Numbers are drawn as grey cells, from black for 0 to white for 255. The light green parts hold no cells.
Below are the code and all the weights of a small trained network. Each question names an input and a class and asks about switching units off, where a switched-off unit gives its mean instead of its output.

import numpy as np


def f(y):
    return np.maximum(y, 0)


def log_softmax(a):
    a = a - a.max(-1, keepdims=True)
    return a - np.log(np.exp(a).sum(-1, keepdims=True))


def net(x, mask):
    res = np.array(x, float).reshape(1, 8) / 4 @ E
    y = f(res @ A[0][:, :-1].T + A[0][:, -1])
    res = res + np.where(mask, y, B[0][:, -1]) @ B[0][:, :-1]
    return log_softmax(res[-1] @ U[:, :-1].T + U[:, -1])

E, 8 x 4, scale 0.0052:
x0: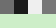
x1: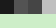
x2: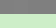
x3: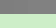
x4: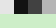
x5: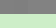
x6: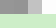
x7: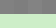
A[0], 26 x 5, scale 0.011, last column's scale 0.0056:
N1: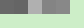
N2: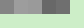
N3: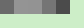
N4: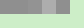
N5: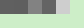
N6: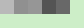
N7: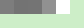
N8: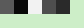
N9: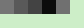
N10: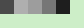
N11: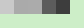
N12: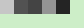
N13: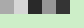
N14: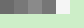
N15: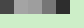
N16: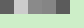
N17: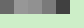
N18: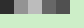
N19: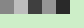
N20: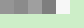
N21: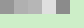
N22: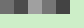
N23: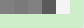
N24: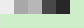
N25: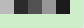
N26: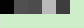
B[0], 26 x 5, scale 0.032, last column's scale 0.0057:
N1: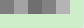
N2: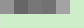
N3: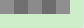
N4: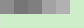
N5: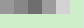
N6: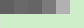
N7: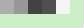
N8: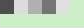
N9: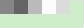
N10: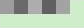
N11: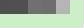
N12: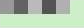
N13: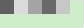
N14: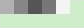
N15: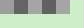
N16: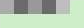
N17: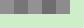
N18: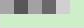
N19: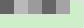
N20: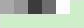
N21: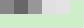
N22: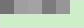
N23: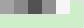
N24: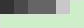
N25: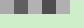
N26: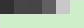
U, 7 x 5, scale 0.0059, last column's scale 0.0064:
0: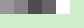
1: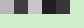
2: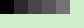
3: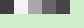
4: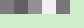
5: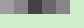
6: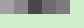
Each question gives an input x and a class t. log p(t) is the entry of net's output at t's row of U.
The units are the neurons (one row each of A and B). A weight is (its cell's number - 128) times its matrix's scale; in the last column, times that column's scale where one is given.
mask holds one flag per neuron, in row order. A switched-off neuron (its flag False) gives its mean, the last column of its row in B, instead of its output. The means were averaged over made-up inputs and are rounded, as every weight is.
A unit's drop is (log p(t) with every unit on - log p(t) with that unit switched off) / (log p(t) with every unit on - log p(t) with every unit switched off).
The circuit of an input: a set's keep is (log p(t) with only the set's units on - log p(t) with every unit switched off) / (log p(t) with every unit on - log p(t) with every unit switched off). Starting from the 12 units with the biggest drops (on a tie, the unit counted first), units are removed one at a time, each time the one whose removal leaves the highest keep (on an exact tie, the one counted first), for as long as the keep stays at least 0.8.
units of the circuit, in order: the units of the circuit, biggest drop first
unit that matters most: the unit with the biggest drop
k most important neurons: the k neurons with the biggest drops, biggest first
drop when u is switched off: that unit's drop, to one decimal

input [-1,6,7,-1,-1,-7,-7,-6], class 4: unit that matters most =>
N9
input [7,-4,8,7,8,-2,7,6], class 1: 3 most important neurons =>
(N25 N12 N9)
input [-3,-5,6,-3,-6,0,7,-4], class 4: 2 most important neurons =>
(N21 N7)
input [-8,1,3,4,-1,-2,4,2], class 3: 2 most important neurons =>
(N13 N19)
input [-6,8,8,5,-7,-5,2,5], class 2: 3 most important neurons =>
(N26 N25 N12)
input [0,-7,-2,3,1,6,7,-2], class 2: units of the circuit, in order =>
(N24 N11)
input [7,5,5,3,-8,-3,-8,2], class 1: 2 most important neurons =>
(N18 N15)
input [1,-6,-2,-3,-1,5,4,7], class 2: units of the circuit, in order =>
(N24 N11)
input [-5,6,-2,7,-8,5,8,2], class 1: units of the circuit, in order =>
(N16 N10)
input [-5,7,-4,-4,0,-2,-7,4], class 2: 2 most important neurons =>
(N26 N21)
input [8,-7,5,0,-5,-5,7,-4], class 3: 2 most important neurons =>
(N8 N9)
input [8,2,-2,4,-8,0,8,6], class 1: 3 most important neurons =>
(N18 N15 N10)
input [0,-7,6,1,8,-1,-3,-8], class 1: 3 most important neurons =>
(N25 N12 N26)
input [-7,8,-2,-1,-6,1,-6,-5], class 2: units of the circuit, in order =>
(N26)
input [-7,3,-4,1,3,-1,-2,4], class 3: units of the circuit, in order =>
(N13 N19)
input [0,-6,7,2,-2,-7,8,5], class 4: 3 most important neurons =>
(N21 N26 N4)
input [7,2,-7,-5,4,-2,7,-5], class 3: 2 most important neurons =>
(N8 N9)
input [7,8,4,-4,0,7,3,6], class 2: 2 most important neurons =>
(N26 N13)
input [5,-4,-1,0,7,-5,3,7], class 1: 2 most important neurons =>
(N25 N12)
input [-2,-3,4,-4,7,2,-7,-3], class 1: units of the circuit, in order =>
(N12)
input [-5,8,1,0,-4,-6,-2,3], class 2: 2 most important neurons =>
(N26 N20)
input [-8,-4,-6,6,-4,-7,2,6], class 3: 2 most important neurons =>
(N13 N19)
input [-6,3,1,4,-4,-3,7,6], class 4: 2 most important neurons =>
(N21 N8)
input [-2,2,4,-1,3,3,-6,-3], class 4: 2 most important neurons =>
(N9 N20)
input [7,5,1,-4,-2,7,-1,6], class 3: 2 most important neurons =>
(N8 N22)
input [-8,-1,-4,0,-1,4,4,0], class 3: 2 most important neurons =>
(N13 N19)
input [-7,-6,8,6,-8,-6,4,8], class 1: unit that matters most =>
N16
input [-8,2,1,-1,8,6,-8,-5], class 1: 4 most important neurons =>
(N12 N25 N8 N21)
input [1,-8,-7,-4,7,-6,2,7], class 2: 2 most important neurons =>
(N24 N11)
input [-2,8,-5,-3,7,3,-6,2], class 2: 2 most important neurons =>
(N26 N18)
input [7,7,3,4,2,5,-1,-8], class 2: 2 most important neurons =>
(N26 N13)
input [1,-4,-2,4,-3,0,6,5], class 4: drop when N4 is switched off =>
0.2
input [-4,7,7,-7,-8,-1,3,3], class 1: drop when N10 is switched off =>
0.1
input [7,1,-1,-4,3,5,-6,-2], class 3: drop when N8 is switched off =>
1.0
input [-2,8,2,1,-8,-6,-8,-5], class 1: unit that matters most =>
N18
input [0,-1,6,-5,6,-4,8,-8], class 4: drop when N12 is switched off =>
-0.1
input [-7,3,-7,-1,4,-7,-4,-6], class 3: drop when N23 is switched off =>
0.0
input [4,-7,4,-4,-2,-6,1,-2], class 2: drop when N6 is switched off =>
0.1
